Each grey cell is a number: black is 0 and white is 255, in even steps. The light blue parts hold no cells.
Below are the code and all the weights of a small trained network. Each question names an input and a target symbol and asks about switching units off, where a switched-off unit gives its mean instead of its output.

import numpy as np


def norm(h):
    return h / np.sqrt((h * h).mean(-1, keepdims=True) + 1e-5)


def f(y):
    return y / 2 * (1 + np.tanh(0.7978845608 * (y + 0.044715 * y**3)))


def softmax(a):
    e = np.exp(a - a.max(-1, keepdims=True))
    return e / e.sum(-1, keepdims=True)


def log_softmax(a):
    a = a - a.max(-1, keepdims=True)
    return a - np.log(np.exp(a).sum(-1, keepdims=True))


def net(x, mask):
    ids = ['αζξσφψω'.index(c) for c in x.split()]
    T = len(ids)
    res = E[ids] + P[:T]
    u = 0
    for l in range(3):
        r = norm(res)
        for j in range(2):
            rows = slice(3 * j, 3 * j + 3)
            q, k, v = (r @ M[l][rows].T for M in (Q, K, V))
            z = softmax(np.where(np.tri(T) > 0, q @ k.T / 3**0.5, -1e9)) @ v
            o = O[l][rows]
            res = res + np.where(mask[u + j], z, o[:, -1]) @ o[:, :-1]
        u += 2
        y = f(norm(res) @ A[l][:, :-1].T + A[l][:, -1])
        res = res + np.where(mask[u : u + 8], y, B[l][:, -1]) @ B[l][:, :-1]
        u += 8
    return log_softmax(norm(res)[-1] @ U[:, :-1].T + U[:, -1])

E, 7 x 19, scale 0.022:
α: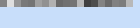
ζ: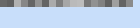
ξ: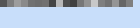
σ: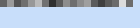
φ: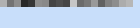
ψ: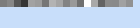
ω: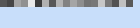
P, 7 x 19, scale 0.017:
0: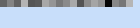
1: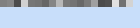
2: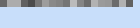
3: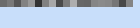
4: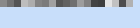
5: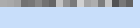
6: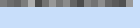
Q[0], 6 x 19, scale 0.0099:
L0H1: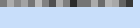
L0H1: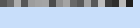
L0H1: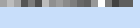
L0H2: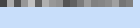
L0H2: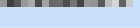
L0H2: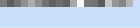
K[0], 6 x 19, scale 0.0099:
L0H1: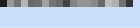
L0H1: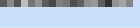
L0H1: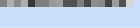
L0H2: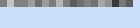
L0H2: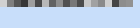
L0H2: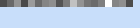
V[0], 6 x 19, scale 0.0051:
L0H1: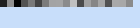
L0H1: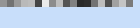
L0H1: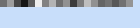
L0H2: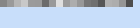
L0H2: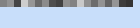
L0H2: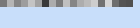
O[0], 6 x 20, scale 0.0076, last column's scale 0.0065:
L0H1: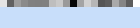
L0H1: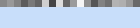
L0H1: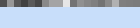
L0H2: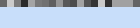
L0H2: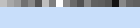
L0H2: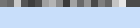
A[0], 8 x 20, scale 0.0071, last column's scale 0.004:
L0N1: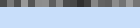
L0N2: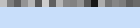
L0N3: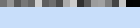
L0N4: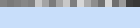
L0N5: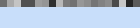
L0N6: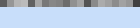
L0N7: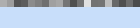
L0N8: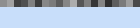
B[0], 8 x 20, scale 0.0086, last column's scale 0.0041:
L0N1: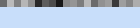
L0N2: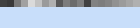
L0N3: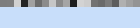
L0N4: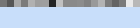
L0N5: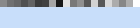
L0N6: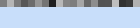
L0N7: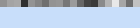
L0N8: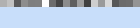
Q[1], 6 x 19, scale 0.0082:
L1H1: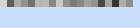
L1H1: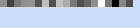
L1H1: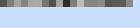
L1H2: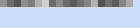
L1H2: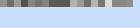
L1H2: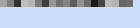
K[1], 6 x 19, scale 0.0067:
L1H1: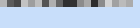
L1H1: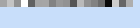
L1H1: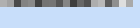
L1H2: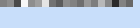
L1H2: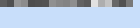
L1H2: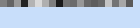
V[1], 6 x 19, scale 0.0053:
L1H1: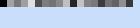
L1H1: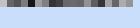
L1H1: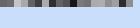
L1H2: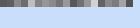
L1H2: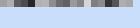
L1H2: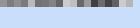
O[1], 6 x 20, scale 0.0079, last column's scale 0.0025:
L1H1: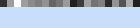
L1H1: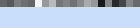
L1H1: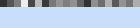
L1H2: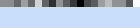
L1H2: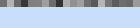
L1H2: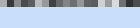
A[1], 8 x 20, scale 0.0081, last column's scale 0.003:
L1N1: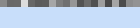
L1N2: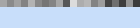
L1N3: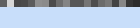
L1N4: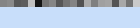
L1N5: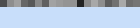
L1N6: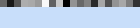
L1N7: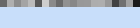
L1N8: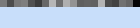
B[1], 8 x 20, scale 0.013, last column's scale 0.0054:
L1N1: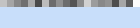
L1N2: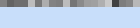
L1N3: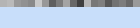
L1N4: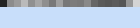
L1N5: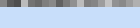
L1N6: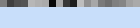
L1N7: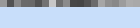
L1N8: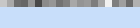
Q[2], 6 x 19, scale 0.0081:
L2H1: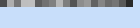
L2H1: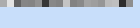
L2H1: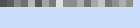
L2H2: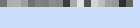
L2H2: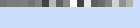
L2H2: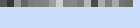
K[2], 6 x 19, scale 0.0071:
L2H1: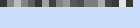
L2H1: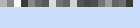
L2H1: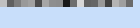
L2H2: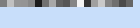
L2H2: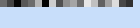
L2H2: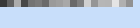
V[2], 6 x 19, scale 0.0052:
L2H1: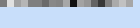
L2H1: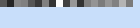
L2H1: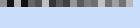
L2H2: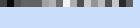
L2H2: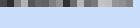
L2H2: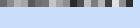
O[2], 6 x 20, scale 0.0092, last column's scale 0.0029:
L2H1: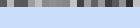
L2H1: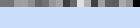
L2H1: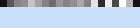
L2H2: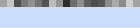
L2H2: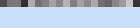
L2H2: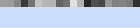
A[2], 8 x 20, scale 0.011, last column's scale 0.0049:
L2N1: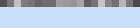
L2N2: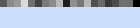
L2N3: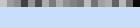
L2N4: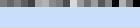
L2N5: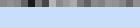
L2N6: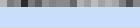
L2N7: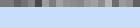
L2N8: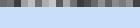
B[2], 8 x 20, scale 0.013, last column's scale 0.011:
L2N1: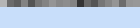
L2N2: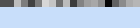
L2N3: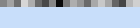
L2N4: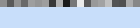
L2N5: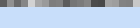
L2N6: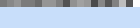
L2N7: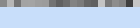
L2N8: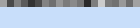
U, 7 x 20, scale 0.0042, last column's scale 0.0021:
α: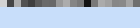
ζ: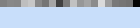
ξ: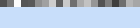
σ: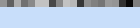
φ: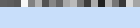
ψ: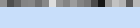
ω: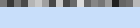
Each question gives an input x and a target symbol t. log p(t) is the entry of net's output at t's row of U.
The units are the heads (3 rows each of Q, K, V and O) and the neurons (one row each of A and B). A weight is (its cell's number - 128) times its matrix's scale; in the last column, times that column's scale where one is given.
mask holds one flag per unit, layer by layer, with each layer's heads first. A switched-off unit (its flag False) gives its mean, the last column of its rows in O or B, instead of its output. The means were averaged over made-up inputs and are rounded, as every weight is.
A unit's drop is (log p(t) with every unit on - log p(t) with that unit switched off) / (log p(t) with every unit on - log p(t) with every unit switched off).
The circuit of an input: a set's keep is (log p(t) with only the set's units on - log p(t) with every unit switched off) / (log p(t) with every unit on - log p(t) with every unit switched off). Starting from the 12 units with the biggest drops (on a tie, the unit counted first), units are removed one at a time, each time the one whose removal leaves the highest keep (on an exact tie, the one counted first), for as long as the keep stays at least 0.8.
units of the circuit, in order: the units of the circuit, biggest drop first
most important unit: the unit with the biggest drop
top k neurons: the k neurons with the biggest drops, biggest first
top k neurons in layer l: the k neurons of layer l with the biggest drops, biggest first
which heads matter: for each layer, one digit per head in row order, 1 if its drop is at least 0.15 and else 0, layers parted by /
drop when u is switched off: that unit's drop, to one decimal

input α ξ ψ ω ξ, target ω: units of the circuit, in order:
(L0H1; L1N6)
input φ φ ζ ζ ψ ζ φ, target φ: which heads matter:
01 / 00 / 00
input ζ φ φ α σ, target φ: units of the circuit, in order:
(L0H2; L2N6)
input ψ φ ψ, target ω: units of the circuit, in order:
(L0N4; L1H1)
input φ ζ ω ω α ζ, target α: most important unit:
L0H2
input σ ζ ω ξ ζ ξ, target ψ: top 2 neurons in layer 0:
(L0N5; L0N1)
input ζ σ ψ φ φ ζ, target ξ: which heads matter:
10 / 10 / 00
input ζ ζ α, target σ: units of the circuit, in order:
(L2H2; L2H1)
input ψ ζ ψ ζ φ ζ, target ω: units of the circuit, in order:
(L1H1; L2N4)
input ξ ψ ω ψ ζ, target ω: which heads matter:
10 / 00 / 00
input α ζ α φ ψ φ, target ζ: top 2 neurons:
(L2N3; L2N6)
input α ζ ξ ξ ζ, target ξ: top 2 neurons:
(L2N2; L1N1)
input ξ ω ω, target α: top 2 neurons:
(L0N5; L1N7)
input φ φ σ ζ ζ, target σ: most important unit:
L1H2
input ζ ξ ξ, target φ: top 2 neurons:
(L0N5; L1N1)
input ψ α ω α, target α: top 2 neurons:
(L0N8; L2N8)
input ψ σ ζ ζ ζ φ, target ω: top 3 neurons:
(L2N4; L1N1; L1N4)
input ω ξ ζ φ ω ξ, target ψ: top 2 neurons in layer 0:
(L0N5; L0N7)
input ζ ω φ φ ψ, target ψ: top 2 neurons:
(L0N7; L2N3)
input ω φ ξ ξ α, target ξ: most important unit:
L1H1
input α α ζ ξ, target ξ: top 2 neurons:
(L2N2; L1N4)
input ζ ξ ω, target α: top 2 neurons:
(L0N5; L2N8)
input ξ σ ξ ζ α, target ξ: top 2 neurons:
(L0N5; L2N2)
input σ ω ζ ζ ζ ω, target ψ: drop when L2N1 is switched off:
0.3
